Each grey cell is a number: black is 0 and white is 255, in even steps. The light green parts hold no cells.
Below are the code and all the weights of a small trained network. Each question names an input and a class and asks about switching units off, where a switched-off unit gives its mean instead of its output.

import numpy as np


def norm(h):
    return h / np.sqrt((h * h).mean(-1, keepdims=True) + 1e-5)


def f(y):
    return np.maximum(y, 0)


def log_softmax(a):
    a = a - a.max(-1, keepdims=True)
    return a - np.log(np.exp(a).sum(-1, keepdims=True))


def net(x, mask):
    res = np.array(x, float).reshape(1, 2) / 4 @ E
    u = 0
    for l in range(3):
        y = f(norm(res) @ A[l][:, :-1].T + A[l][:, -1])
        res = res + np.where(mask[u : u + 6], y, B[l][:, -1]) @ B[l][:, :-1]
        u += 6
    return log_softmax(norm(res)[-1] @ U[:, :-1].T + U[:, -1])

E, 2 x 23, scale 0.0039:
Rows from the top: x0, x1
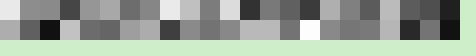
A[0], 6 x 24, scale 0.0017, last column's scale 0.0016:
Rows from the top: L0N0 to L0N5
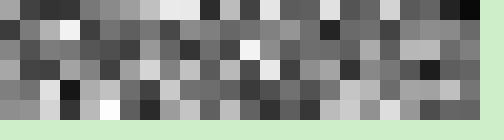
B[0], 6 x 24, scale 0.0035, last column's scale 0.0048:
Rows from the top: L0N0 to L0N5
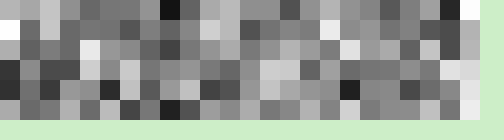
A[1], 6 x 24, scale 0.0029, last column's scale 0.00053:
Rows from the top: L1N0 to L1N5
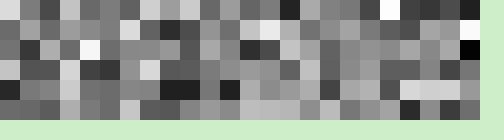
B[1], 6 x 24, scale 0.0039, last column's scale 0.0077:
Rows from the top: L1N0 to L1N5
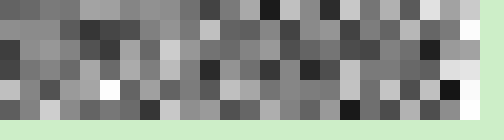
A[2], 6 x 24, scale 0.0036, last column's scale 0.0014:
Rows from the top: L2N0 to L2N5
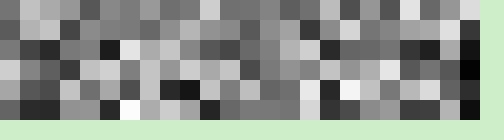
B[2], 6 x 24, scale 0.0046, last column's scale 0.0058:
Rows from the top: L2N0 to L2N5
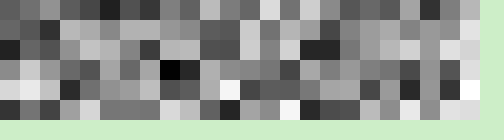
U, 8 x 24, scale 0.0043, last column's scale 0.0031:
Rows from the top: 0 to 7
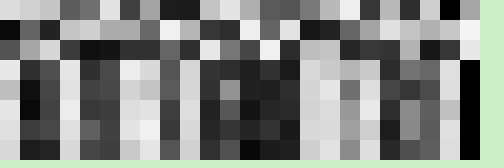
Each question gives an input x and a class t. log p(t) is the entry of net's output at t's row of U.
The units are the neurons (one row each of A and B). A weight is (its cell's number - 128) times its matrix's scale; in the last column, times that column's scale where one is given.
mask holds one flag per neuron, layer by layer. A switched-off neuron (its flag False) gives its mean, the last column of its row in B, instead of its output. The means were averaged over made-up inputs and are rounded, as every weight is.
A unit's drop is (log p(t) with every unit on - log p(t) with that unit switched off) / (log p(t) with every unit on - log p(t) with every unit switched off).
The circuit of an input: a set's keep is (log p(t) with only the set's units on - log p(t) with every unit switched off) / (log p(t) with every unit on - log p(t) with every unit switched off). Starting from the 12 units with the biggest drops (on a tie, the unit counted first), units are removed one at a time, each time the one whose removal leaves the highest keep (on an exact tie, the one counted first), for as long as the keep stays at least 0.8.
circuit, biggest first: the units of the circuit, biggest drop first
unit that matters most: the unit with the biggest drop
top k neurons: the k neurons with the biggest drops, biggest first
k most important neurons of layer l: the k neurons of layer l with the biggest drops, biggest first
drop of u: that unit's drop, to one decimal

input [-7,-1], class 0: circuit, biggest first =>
(L1N4)
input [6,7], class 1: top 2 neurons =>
(L1N4, L1N0)
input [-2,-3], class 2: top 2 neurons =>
(L1N3, L1N0)
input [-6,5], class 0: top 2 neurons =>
(L1N4, L0N4)
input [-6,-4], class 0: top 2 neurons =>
(L1N4, L1N5)
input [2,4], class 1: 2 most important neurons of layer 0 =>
(L0N5, L0N2)
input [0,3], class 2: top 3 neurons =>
(L0N3, L1N1, L1N5)
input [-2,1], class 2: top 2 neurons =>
(L1N0, L0N5)
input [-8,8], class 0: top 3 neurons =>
(L1N4, L2N4, L0N4)
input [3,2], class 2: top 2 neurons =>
(L0N3, L1N4)
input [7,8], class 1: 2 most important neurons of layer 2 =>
(L2N5, L2N4)
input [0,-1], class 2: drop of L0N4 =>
0.8
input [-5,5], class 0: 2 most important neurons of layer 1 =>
(L1N4, L1N2)
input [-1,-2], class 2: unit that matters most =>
L1N3
